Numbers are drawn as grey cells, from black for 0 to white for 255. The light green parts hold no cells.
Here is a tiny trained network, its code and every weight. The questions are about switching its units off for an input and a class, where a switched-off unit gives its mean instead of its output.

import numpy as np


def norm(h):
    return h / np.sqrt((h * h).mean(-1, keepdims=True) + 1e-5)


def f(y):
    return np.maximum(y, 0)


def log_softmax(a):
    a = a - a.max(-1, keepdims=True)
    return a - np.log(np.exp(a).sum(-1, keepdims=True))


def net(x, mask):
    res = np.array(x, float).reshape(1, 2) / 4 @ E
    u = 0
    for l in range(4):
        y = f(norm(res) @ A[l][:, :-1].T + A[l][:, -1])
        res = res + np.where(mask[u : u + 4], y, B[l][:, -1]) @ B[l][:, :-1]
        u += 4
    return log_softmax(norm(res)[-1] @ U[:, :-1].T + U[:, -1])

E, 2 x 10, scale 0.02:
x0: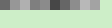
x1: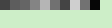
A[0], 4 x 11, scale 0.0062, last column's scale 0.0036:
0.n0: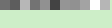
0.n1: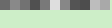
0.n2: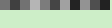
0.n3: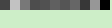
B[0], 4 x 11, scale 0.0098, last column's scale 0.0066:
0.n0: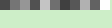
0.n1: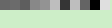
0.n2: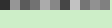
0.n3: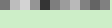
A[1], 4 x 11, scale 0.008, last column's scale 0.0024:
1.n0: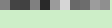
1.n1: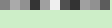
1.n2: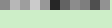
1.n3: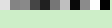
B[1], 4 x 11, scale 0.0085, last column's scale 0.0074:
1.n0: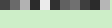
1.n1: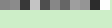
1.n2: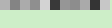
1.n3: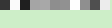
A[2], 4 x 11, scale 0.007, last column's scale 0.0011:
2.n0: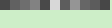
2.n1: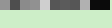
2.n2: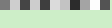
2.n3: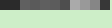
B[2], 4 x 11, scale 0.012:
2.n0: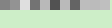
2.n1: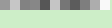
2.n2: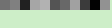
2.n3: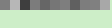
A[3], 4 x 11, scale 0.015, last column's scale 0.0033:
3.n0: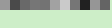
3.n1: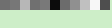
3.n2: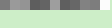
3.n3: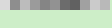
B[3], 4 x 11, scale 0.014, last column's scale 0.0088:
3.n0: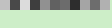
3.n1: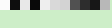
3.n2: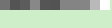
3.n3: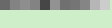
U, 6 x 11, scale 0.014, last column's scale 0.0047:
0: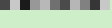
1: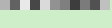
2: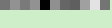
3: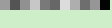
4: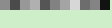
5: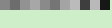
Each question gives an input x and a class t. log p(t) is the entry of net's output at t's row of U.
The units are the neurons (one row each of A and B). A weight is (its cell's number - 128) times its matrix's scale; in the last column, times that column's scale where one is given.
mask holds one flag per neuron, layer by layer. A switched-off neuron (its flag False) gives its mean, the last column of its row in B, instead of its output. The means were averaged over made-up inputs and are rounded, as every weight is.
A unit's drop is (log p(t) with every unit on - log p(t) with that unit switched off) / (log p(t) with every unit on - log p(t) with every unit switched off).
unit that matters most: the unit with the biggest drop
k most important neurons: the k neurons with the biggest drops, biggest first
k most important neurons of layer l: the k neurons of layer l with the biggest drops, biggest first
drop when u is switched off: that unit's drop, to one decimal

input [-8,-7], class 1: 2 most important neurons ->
(0.n1, 1.n0)
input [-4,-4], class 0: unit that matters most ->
1.n1
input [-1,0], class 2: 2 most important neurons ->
(1.n3, 0.n1)
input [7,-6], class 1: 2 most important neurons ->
(0.n0, 3.n1)
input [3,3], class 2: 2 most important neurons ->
(2.n1, 2.n0)
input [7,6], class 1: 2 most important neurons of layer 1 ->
(1.n1, 1.n3)
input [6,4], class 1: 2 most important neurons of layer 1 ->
(1.n1, 1.n3)
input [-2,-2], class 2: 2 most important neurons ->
(0.n1, 1.n3)
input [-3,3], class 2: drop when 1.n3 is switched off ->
1.0
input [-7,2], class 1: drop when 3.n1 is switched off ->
0.0
